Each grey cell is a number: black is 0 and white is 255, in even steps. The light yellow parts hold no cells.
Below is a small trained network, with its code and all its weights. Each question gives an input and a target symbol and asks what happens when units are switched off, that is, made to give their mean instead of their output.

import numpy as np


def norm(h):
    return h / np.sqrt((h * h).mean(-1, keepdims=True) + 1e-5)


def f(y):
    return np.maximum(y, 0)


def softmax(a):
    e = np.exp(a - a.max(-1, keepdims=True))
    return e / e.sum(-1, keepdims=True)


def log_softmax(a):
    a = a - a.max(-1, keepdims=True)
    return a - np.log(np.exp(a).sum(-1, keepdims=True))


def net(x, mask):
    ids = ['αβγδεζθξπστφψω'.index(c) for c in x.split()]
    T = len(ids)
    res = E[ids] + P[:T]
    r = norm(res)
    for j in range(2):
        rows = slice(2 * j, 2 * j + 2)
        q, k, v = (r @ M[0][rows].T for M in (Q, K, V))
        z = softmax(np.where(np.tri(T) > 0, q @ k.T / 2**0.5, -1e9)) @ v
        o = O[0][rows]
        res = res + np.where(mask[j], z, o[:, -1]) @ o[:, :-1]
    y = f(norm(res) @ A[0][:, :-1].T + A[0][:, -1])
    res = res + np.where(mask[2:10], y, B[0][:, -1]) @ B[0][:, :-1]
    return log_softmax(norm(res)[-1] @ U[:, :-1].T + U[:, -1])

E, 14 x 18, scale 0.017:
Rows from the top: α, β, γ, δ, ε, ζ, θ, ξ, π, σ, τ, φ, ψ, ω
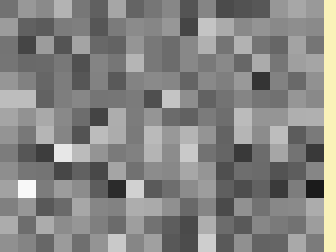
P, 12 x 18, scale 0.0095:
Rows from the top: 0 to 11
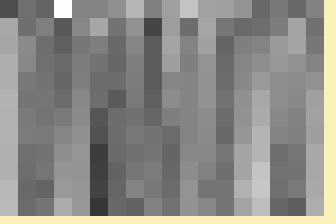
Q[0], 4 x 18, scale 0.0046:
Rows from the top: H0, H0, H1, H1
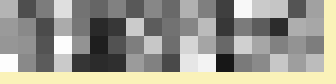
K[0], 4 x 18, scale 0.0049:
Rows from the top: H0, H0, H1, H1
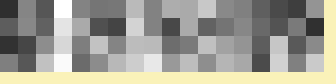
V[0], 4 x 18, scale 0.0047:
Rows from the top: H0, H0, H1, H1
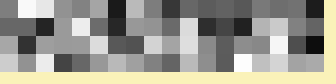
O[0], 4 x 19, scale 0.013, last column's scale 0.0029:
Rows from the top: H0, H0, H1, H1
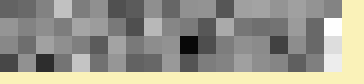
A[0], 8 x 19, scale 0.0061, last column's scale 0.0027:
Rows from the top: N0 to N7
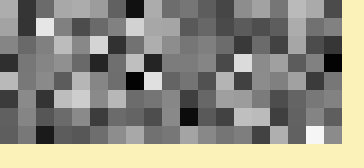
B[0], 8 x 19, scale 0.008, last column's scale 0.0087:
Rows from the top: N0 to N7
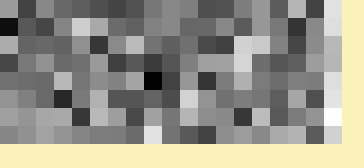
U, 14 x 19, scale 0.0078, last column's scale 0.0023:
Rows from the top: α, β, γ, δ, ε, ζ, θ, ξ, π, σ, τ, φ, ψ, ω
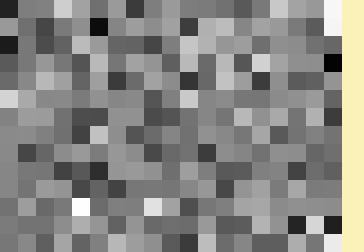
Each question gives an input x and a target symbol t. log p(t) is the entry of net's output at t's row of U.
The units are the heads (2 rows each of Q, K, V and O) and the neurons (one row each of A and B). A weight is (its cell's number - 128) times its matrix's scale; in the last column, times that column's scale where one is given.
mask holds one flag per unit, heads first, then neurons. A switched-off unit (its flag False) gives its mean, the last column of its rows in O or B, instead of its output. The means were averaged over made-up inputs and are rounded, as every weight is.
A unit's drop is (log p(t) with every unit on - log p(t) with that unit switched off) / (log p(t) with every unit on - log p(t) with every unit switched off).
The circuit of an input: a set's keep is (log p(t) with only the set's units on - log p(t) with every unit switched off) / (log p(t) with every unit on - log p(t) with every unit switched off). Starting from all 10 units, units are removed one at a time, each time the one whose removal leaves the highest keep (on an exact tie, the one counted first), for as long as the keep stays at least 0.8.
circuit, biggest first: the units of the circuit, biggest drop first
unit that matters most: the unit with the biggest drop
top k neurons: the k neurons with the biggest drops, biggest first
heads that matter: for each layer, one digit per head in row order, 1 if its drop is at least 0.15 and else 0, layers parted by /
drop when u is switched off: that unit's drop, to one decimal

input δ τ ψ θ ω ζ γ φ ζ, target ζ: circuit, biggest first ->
(H1)
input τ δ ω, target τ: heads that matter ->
10
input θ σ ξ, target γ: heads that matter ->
01
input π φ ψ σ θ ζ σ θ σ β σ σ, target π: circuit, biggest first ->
(H0, N4)
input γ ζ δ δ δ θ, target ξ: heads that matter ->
10
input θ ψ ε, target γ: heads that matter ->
01
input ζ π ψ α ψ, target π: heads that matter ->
10
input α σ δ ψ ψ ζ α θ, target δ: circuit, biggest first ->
(H1, N1)
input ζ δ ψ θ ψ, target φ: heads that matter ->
01
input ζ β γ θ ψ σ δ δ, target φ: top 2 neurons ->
(N7, N6)
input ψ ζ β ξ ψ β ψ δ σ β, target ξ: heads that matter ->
00
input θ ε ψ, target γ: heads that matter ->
01
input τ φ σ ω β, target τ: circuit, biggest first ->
(H0, N0)
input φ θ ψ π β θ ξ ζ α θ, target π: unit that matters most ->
H0
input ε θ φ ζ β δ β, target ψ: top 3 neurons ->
(N1, N0, N7)
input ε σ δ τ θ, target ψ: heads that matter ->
11
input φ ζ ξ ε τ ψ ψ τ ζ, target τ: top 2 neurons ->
(N0, N1)
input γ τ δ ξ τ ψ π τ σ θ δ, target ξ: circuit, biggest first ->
(H1, N6)
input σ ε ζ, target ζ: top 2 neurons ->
(N0, N2)
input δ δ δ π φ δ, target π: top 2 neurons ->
(N4, N6)
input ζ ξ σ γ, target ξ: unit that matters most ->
N6
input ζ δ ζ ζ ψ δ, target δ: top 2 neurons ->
(N0, N2)
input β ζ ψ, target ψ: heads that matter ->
00
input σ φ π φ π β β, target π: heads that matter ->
10
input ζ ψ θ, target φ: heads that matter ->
11
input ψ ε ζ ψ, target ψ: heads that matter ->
01
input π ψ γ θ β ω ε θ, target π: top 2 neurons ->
(N4, N1)
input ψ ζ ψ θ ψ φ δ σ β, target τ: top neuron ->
(N1)
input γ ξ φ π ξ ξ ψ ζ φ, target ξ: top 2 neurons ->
(N6, N5)
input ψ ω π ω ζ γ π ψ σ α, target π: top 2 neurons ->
(N4, N6)
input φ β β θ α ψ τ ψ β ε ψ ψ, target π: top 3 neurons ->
(N4, N6, N0)
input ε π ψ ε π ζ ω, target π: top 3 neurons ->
(N4, N1, N6)
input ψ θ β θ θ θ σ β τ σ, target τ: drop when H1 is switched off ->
0.1
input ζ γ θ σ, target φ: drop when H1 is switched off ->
0.7
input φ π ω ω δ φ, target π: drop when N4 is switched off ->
0.7
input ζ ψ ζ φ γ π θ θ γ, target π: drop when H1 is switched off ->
-0.1
